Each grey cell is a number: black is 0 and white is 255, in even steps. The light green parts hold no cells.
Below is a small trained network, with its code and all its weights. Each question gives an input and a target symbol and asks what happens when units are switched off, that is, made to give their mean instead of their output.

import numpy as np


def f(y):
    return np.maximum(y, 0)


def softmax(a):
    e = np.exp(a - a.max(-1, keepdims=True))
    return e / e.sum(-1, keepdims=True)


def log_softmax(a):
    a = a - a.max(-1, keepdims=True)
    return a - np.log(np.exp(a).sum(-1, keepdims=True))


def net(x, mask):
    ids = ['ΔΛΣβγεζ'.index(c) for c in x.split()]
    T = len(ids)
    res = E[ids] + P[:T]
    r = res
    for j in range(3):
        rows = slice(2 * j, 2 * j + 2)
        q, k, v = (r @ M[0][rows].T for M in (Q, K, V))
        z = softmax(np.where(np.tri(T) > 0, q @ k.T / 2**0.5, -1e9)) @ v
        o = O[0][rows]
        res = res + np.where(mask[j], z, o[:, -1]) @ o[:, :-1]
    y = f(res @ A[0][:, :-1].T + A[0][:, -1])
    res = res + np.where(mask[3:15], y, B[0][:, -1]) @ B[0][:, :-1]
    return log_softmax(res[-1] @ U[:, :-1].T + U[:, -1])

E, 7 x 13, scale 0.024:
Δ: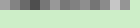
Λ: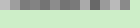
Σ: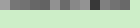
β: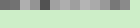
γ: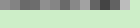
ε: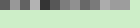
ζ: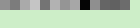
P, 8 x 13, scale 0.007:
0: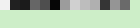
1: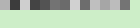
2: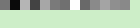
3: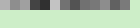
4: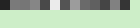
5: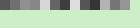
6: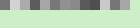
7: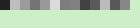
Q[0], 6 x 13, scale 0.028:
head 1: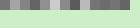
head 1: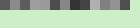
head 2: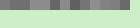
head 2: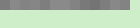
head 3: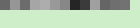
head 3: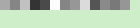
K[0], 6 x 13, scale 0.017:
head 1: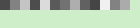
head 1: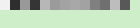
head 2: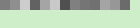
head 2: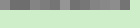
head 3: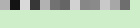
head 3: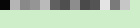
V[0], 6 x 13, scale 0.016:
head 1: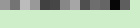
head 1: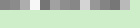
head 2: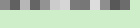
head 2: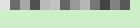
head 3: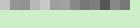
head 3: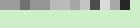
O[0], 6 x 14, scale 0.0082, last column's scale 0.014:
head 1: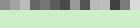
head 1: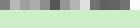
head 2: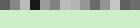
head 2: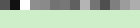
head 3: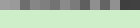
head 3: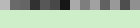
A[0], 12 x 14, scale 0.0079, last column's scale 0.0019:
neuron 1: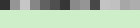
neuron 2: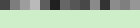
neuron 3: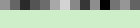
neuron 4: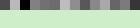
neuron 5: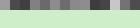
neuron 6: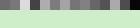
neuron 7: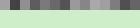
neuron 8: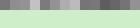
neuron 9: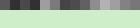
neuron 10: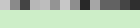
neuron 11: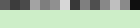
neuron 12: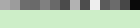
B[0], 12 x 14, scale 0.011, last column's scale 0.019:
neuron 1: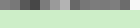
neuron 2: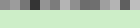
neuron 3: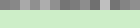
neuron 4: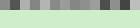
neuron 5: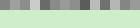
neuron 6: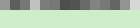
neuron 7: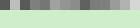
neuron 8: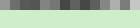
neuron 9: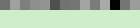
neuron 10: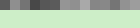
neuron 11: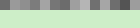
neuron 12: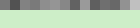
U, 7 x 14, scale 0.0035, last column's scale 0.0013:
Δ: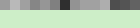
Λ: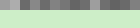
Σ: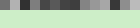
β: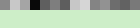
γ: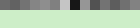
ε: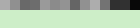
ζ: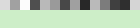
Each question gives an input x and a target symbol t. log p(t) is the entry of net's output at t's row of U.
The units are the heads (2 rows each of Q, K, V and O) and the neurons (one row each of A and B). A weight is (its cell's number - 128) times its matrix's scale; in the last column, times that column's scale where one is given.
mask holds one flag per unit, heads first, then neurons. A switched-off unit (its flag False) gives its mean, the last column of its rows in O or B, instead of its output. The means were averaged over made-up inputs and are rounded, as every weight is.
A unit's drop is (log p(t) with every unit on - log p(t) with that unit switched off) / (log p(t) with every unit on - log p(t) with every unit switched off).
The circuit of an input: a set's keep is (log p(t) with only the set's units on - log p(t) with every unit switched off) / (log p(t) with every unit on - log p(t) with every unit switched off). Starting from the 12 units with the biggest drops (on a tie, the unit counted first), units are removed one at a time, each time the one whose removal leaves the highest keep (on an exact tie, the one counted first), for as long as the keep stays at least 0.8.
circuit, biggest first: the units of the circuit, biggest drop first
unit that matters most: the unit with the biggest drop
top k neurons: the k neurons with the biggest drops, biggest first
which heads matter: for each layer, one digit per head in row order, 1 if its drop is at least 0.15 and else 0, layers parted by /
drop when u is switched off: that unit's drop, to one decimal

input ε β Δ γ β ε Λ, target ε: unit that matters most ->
neuron 4
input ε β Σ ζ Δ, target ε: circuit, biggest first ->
[neuron 4; head 2]
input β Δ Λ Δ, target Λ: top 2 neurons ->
[neuron 5; neuron 6]
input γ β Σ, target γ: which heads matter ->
011
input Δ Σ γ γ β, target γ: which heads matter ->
011
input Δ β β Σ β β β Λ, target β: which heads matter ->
101
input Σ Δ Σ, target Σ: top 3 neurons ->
[neuron 9; neuron 7; neuron 4]
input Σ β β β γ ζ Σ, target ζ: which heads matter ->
111
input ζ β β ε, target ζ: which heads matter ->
100
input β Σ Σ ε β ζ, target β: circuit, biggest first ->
[neuron 10; head 2]
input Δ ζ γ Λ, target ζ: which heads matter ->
101
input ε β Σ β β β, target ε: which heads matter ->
010
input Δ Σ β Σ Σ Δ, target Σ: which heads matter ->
101
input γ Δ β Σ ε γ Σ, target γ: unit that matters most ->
head 2
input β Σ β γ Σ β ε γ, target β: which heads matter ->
011
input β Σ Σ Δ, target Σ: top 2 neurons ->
[neuron 9; neuron 6]
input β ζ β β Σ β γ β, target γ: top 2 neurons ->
[neuron 6; neuron 1]
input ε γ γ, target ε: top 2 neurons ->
[neuron 4; neuron 10]
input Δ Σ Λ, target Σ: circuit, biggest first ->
[head 1; neuron 9; neuron 7; head 3]
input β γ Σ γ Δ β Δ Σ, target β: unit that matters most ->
head 3
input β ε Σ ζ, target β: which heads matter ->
010
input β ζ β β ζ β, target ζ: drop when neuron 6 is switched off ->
0.1
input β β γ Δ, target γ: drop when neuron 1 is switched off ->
0.0
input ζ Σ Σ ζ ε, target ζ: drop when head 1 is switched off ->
0.4
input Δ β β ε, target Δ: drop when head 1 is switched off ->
1.0
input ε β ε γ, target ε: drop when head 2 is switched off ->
1.3
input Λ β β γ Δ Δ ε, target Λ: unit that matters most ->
head 1
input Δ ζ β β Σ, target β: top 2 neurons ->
[neuron 6; neuron 2]
